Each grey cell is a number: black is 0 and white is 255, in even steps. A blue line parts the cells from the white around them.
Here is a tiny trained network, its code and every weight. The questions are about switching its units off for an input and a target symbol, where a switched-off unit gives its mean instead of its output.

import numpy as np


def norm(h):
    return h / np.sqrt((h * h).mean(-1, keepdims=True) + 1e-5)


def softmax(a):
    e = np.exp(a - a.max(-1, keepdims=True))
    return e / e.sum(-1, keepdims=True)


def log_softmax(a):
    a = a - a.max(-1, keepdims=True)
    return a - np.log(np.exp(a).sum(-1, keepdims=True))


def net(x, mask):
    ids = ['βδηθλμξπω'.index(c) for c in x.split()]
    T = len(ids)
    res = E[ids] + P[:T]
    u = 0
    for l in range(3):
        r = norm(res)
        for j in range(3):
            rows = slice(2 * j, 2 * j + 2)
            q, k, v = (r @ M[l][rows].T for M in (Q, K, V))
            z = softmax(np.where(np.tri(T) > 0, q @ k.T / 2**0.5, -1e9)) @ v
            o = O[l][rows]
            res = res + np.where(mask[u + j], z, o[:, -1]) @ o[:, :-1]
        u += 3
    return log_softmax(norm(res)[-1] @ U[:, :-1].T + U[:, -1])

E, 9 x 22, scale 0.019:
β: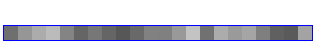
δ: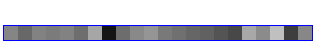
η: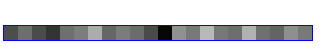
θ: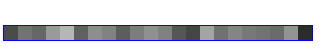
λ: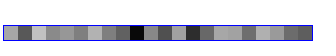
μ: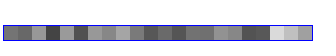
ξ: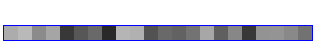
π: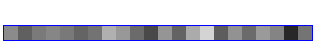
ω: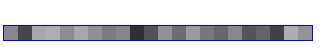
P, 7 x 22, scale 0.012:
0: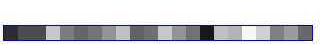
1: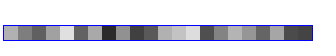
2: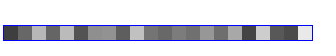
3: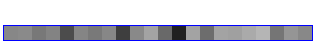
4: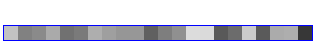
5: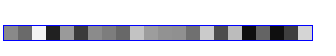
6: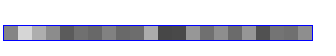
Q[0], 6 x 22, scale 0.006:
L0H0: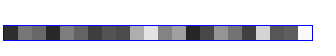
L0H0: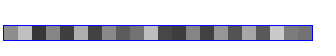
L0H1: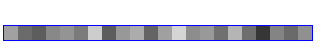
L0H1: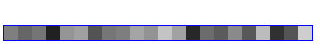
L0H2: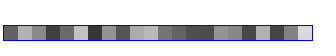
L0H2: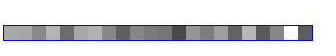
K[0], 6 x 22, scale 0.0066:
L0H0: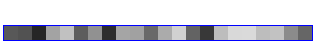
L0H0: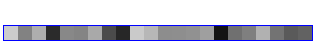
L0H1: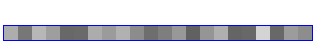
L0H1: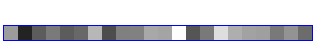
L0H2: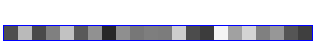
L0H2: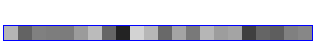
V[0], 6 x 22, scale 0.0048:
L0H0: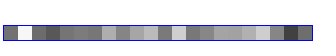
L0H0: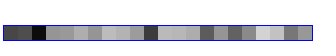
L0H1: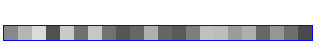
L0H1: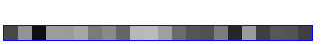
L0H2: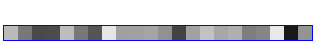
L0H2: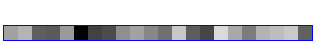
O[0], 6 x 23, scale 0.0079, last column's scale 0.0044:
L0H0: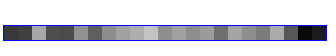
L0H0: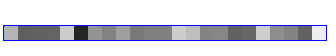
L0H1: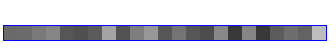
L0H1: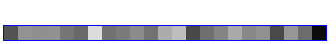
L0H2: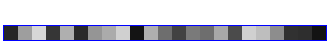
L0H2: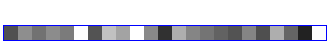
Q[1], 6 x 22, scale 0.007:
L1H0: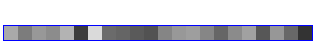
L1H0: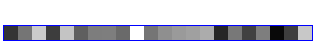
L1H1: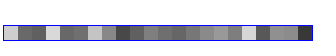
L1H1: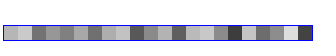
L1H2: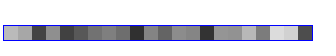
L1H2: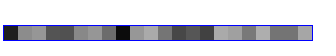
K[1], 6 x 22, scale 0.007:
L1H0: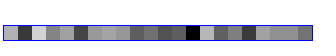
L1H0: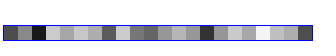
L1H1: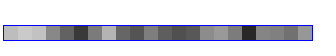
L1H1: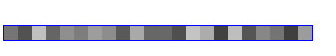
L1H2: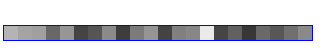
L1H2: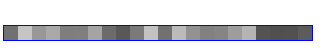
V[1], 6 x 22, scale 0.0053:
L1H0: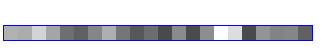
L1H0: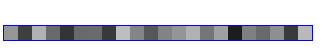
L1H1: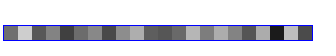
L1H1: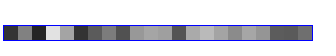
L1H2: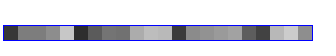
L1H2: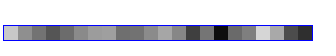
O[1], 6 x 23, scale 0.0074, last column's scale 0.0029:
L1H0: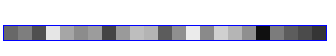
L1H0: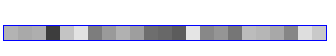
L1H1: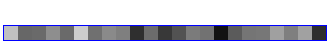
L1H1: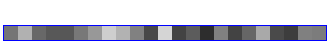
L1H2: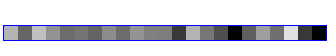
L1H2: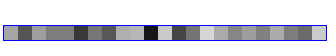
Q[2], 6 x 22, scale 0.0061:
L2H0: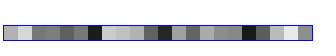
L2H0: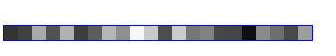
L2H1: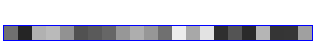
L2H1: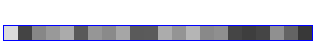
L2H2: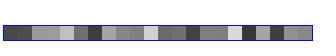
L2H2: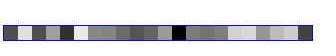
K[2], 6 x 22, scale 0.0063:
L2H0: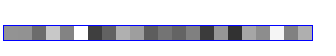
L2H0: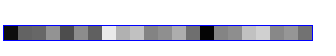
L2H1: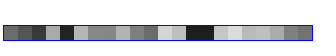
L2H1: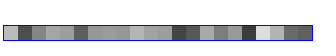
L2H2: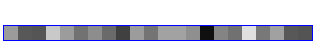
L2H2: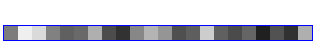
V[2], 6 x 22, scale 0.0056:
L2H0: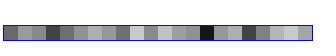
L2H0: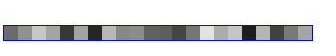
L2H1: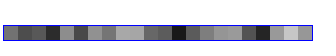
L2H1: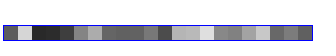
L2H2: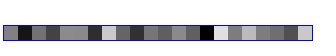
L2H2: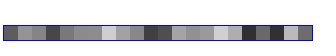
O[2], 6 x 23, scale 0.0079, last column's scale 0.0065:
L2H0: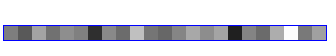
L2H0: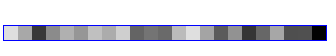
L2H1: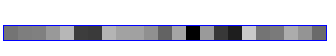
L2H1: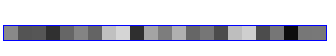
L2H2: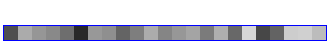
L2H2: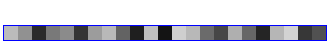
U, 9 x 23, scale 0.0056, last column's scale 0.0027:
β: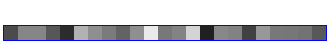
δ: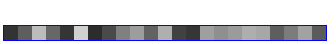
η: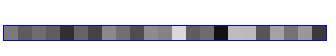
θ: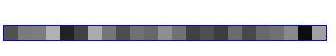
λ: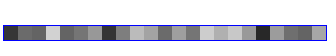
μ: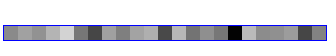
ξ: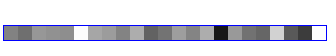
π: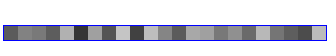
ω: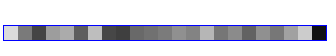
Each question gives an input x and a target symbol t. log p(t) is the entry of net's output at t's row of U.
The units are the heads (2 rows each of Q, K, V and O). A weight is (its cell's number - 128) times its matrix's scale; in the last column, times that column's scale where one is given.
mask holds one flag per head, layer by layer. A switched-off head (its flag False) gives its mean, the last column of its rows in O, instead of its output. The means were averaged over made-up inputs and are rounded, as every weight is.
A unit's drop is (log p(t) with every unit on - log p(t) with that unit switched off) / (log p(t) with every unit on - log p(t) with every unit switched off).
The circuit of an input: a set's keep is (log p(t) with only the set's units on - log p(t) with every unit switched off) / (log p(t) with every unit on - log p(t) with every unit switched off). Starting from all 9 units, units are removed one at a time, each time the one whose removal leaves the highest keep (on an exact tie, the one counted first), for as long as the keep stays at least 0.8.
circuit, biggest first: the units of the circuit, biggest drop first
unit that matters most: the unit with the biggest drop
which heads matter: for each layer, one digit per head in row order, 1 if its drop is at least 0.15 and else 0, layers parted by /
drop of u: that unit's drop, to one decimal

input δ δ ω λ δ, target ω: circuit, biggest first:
L0H2
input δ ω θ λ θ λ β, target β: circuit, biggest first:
L1H2, L2H1
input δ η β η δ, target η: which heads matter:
000 / 000 / 010
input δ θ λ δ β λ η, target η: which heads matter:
100 / 000 / 010
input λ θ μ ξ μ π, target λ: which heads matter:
000 / 100 / 000
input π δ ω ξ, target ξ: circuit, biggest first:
L2H0, L0H0
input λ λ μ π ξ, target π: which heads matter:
001 / 000 / 000
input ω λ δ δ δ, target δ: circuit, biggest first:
L1H0, L2H2
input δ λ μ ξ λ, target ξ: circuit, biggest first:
L0H0, L2H2
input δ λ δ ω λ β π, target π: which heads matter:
001 / 000 / 100
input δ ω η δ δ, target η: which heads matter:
000 / 000 / 001
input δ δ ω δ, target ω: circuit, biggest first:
L0H2, L2H0
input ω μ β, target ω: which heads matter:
100 / 000 / 000
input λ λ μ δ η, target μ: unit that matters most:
L1H2
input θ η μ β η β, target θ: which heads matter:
000 / 100 / 000
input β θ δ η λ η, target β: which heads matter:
000 / 000 / 010
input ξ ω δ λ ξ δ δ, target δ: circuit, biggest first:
L0H0, L2H2
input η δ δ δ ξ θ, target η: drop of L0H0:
0.2
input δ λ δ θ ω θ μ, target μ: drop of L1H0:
0.1
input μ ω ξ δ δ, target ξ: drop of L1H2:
0.0
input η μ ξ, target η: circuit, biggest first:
L2H1
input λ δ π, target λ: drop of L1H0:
0.1
